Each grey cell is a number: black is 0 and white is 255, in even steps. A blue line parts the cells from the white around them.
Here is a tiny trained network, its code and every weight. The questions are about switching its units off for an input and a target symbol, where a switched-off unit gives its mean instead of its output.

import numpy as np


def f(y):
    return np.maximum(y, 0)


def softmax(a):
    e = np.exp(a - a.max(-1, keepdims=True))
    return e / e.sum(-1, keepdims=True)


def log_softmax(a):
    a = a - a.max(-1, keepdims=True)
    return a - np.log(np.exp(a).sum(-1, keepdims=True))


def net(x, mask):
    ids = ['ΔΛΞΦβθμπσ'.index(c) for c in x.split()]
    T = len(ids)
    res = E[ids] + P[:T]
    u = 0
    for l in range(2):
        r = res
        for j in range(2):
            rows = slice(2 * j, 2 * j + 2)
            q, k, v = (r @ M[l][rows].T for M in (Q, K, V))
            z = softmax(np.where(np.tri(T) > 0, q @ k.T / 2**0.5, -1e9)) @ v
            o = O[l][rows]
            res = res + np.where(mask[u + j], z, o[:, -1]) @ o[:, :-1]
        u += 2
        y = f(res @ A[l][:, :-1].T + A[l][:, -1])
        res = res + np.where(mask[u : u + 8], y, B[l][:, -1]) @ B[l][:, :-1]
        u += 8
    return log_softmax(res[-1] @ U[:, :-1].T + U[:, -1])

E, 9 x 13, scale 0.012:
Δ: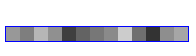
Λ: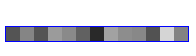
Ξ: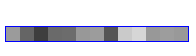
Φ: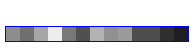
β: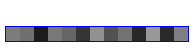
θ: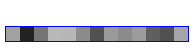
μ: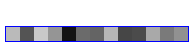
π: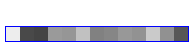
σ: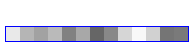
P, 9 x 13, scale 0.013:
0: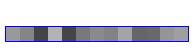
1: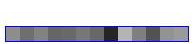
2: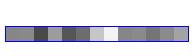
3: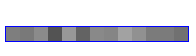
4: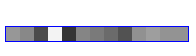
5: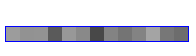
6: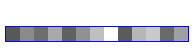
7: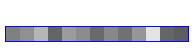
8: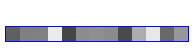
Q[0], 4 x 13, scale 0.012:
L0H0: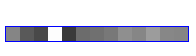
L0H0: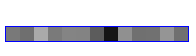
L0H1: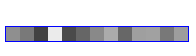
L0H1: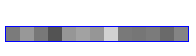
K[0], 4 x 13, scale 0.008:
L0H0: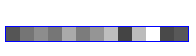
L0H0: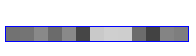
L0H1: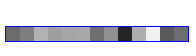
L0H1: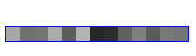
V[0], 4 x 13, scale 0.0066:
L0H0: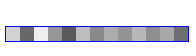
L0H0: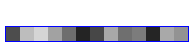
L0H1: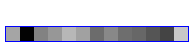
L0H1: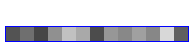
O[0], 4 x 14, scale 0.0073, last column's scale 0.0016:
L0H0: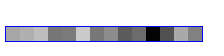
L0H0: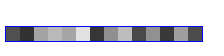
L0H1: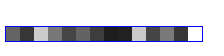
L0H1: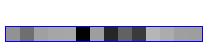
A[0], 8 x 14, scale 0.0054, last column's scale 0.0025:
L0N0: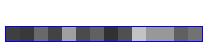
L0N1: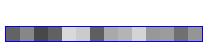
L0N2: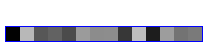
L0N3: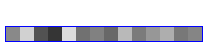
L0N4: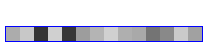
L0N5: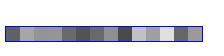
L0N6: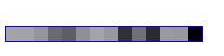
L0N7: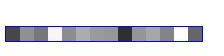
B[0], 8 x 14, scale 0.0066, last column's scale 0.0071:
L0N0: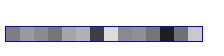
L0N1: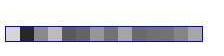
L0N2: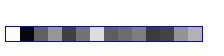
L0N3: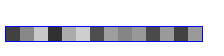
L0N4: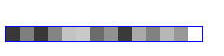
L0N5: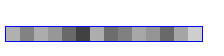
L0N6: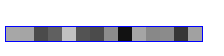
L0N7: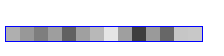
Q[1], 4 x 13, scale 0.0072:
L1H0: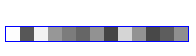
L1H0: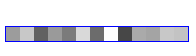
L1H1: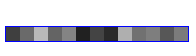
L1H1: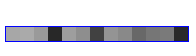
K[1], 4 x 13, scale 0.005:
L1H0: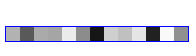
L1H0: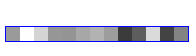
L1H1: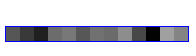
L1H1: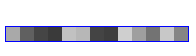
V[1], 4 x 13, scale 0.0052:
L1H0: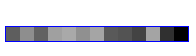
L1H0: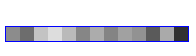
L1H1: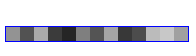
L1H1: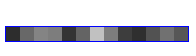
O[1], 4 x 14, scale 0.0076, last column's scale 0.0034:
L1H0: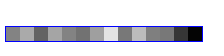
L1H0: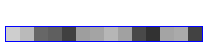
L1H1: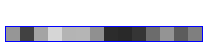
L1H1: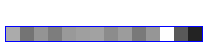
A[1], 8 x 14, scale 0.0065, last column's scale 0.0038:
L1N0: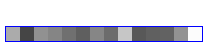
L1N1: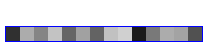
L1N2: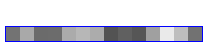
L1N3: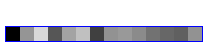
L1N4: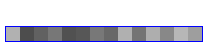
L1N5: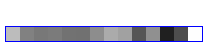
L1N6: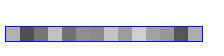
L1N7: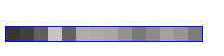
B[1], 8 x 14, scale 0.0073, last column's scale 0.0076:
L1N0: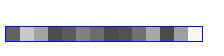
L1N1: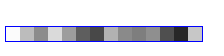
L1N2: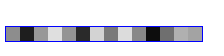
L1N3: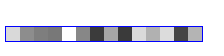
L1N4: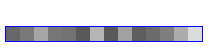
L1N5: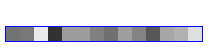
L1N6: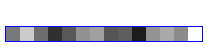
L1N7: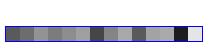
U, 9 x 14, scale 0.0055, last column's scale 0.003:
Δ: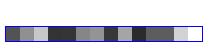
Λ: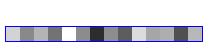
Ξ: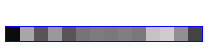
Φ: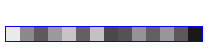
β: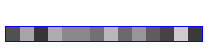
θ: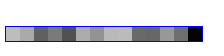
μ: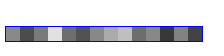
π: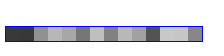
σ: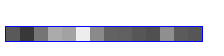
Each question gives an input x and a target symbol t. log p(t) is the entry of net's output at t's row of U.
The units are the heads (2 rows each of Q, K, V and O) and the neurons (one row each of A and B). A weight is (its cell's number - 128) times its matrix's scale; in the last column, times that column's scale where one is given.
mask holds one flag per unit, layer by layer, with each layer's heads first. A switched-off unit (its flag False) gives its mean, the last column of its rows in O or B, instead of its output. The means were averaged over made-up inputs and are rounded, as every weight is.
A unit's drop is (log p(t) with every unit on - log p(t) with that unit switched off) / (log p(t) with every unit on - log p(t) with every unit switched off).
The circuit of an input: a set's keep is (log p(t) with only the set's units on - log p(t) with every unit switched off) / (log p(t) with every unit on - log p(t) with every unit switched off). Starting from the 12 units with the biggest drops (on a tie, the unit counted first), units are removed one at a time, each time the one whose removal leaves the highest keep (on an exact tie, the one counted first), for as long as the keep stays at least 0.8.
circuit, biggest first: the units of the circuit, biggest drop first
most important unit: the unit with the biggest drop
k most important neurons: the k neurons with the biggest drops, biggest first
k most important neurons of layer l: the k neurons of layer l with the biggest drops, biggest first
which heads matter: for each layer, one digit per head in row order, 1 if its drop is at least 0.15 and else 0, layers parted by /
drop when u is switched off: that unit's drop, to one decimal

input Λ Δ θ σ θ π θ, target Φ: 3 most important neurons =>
L0N6; L0N5; L0N2
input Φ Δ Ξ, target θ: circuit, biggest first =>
L1H0; L1H1
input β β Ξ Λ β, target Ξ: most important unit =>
L1H0
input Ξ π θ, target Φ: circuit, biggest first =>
L0H0; L0N6; L0N2
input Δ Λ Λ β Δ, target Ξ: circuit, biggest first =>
L0H0; L0N4; L1H0; L1N6
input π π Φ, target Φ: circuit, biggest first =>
L0H0; L0N6
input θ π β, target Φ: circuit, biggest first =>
L0H0; L0H1; L1H1
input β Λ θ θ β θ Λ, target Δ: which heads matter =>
01 / 00
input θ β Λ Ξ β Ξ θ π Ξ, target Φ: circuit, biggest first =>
L0H0; L0N2
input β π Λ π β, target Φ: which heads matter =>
10 / 00
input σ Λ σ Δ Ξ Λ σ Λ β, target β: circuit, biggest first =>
L0H0; L1H1; L0H1; L0N4
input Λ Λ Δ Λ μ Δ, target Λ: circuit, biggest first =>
L0H0; L1N3
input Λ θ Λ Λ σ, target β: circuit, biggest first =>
L1H1; L0N4; L0H1
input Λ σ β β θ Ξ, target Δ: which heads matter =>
00 / 10
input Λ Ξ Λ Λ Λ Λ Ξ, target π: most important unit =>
L1N2
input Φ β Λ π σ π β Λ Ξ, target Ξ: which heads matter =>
00 / 10
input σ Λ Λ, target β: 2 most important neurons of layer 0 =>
L0N4; L0N6
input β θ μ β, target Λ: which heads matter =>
10 / 10
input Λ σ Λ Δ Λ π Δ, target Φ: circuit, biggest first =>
L0H0; L0N6; L0N2
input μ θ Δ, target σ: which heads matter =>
00 / 01
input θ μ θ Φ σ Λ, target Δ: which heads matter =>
01 / 10
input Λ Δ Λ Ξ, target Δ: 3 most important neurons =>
L0N1; L0N4; L1N0
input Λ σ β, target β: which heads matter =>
10 / 01
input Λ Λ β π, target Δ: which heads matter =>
00 / 00
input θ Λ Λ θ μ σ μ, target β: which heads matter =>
11 / 01
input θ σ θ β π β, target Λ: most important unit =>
L0N2
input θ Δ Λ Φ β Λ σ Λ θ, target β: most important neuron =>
L0N4
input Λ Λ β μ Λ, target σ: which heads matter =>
01 / 01
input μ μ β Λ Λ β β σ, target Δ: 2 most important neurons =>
L0N1; L0N0
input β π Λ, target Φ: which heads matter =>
10 / 00
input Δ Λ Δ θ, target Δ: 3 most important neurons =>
L0N4; L0N1; L1N0
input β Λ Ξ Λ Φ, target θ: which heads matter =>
01 / 11
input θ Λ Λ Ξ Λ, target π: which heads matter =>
11 / 00
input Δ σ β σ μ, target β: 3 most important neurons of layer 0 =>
L0N6; L0N4; L0N2
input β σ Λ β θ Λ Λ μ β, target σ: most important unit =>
L1H1
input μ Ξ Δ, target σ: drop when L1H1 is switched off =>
0.2
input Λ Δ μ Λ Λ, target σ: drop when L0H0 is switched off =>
0.1
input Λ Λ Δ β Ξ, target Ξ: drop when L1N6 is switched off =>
0.2
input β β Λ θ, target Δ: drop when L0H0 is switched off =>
0.1
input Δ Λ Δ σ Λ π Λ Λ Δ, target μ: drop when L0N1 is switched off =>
0.0
